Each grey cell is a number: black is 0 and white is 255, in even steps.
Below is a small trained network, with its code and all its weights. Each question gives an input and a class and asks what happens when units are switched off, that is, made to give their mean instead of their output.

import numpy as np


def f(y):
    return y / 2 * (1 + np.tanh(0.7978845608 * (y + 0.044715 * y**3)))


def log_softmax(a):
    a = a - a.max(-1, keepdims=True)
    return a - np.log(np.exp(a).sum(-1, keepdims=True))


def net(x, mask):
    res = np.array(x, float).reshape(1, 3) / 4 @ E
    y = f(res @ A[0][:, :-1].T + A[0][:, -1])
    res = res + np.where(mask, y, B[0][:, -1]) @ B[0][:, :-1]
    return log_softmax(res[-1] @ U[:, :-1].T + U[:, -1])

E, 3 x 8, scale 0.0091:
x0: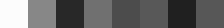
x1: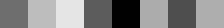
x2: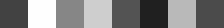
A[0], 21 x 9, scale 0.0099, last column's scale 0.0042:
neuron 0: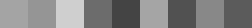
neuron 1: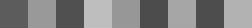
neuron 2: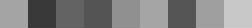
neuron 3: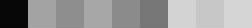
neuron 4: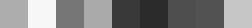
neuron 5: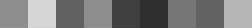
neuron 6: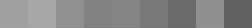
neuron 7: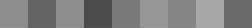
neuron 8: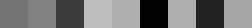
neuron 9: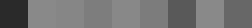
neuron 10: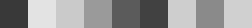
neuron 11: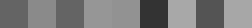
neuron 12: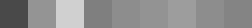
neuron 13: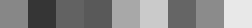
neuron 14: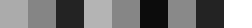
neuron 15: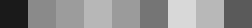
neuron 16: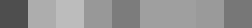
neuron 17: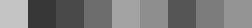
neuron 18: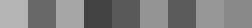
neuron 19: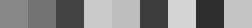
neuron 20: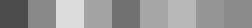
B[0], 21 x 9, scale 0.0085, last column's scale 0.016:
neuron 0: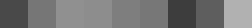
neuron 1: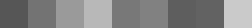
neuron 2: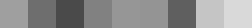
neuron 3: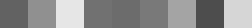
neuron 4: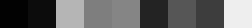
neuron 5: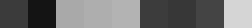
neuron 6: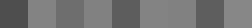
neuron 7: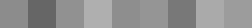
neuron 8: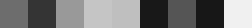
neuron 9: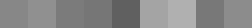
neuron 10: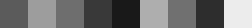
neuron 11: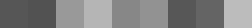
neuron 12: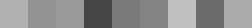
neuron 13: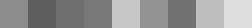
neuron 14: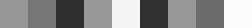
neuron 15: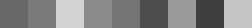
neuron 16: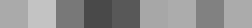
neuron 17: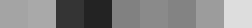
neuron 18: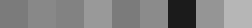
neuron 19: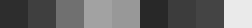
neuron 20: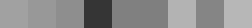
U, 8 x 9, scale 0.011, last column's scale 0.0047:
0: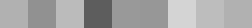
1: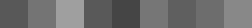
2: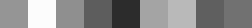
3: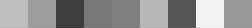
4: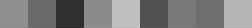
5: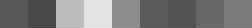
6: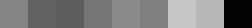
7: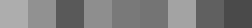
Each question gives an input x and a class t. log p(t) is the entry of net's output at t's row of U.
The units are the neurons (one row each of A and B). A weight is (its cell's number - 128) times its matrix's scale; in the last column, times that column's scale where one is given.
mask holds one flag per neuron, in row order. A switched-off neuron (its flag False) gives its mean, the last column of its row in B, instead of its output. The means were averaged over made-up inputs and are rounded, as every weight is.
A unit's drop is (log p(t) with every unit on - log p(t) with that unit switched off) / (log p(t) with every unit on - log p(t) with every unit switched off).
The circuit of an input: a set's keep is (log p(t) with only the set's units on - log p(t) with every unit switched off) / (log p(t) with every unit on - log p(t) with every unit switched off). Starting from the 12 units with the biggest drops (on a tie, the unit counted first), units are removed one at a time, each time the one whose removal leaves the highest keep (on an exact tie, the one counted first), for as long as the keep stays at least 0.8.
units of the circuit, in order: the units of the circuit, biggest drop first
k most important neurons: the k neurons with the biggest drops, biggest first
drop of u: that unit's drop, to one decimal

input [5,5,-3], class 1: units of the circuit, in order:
(neuron 8)
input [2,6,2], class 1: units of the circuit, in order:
(neuron 8; neuron 14)
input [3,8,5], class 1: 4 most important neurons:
(neuron 10; neuron 8; neuron 14; neuron 19)
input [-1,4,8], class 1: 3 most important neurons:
(neuron 10; neuron 16; neuron 20)
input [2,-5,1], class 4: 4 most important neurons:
(neuron 14; neuron 4; neuron 3; neuron 15)
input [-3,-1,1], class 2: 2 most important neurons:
(neuron 4; neuron 5)
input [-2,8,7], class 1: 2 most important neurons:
(neuron 4; neuron 5)
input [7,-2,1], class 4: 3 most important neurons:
(neuron 14; neuron 17; neuron 3)
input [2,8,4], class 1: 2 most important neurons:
(neuron 10; neuron 8)
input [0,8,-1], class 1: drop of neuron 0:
0.1
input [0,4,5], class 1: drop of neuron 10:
0.3
